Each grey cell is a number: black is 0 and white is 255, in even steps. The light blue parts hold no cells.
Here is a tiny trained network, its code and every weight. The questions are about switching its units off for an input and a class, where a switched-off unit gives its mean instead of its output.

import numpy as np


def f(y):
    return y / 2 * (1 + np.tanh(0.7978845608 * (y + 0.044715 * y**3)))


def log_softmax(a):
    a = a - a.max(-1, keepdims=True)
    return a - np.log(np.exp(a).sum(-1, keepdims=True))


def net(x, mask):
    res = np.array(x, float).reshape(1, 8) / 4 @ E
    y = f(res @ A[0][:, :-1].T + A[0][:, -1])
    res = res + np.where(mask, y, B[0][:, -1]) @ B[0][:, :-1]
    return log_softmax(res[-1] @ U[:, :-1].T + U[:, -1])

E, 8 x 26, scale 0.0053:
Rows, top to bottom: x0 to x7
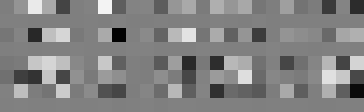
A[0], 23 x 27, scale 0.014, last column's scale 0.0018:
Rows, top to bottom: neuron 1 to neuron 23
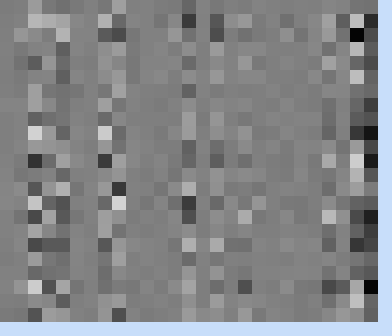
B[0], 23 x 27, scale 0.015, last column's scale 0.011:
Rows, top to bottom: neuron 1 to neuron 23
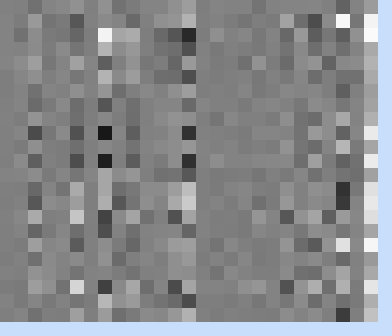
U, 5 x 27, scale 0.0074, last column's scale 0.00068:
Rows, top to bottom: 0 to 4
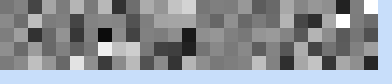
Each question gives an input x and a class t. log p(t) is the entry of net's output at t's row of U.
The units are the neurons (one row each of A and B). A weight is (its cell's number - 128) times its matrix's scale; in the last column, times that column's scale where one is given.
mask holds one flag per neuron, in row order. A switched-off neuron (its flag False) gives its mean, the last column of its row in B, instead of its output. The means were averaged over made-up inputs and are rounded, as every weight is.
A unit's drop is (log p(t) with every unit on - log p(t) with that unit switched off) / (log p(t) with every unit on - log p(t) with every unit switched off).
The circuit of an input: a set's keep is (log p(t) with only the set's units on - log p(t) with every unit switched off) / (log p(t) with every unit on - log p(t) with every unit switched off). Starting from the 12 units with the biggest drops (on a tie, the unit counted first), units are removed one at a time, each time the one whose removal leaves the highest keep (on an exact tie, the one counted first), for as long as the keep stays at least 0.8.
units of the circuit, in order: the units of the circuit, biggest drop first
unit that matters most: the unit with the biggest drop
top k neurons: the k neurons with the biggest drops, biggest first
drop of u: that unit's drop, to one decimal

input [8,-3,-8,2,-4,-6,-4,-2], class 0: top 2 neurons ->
[neuron 15; neuron 12]
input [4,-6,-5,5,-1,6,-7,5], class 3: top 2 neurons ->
[neuron 21; neuron 22]
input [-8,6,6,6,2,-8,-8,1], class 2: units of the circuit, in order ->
[neuron 12]
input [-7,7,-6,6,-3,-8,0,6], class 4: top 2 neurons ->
[neuron 21; neuron 10]
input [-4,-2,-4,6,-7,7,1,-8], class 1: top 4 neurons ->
[neuron 18; neuron 21; neuron 9; neuron 20]
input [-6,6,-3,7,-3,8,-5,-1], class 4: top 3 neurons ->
[neuron 16; neuron 10; neuron 5]
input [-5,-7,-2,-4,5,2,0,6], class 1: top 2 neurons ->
[neuron 2; neuron 10]
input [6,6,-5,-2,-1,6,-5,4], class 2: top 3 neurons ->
[neuron 10; neuron 21; neuron 3]
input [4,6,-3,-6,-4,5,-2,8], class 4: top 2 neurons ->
[neuron 16; neuron 2]
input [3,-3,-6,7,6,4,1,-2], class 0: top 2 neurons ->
[neuron 15; neuron 18]
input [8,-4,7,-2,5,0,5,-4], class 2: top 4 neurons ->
[neuron 10; neuron 15; neuron 17; neuron 8]
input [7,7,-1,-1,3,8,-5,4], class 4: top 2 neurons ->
[neuron 16; neuron 12]
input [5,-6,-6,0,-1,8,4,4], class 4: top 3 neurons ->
[neuron 16; neuron 5; neuron 14]
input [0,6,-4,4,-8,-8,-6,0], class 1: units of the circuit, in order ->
[neuron 18]
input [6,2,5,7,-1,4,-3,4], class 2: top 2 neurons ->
[neuron 10; neuron 15]
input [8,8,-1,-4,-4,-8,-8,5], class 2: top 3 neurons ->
[neuron 10; neuron 3; neuron 17]
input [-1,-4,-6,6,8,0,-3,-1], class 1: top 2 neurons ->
[neuron 2; neuron 14]
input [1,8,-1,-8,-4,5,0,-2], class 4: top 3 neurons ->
[neuron 16; neuron 2; neuron 5]
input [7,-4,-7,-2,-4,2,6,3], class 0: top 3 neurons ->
[neuron 15; neuron 12; neuron 7]
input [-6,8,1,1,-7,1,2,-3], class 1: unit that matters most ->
neuron 18
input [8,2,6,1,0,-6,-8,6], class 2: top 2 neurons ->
[neuron 10; neuron 3]
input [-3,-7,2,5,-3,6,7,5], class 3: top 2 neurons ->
[neuron 3; neuron 21]
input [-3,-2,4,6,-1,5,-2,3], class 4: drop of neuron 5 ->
0.3
